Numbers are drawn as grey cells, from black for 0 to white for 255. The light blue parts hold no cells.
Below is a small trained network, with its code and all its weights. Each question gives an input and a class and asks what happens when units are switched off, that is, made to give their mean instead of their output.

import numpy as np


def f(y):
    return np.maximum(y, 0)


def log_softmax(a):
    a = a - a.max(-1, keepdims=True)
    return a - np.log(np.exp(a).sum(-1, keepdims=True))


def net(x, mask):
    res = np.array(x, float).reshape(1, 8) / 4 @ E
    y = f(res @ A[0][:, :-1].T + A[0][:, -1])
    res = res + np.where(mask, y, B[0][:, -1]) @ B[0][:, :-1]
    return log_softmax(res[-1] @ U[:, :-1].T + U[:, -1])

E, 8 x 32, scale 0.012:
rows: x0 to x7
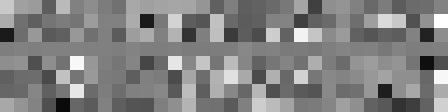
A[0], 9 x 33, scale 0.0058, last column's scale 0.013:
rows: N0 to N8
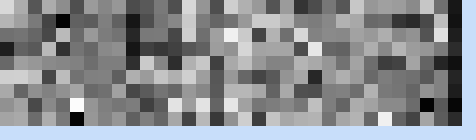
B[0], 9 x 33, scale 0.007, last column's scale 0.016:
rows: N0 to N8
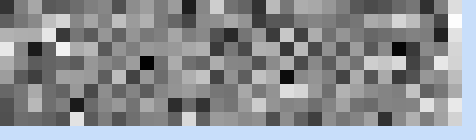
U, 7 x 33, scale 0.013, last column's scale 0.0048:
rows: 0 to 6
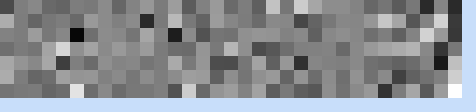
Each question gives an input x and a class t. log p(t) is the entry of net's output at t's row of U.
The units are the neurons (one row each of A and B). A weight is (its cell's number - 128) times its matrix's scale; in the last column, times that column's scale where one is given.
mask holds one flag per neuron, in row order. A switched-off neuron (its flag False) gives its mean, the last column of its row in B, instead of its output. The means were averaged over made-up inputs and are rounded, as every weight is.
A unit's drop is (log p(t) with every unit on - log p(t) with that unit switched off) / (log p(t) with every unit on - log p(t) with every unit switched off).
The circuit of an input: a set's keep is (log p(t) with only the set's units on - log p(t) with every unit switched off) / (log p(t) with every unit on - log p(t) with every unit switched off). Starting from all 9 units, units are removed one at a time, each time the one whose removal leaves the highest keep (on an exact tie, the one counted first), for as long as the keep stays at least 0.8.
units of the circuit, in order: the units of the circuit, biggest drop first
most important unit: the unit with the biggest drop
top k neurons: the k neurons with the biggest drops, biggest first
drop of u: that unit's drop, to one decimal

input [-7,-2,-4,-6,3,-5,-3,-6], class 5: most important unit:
N3
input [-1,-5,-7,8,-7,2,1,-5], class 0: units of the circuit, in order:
[N0, N7]
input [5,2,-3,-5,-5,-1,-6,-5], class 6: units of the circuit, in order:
[N8, N1, N7]
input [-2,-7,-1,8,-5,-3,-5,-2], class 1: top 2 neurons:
[N4, N7]
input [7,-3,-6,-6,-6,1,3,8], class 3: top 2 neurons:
[N1, N7]
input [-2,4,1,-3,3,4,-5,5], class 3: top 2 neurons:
[N1, N4]
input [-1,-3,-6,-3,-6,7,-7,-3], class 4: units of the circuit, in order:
[N2, N7]
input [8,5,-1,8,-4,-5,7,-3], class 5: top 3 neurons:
[N5, N8, N2]
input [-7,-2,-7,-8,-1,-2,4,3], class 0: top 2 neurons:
[N0, N6]
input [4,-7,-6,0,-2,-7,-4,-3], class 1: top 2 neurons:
[N4, N2]
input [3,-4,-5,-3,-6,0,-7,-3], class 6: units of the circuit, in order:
[N8, N7]
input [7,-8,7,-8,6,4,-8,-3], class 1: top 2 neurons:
[N4, N0]
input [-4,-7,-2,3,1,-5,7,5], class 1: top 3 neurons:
[N4, N8, N2]
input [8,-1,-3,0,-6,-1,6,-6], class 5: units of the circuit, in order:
[N5]
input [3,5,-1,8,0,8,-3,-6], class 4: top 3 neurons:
[N2, N1, N4]
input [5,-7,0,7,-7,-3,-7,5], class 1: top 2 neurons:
[N4, N7]
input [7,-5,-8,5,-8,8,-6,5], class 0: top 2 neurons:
[N0, N7]
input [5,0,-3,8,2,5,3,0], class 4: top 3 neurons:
[N2, N3, N8]
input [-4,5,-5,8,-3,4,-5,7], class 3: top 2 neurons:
[N1, N4]
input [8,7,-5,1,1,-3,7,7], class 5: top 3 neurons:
[N5, N4, N8]
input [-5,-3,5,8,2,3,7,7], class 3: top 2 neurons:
[N1, N8]
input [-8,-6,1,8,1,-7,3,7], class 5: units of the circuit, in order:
[N3]
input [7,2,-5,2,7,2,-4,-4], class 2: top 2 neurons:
[N7, N3]
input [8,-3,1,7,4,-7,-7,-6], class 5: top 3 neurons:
[N5, N2, N1]
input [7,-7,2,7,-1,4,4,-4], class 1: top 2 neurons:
[N4, N3]
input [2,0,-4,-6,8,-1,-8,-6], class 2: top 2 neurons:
[N7, N1]
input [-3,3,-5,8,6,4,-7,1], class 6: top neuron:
[N8]
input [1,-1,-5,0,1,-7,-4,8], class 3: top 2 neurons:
[N1, N2]
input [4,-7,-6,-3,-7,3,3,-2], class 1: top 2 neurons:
[N4, N7]
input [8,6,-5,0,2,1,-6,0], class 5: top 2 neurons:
[N5, N4]
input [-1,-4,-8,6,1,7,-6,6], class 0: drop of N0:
1.4
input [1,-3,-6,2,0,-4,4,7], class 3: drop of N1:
0.9
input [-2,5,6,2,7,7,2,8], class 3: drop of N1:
0.8
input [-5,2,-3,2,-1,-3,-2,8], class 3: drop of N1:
0.8
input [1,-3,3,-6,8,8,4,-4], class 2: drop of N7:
1.0
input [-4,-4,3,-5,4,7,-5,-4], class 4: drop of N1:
0.1
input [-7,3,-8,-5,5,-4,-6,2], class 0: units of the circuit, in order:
[N0]
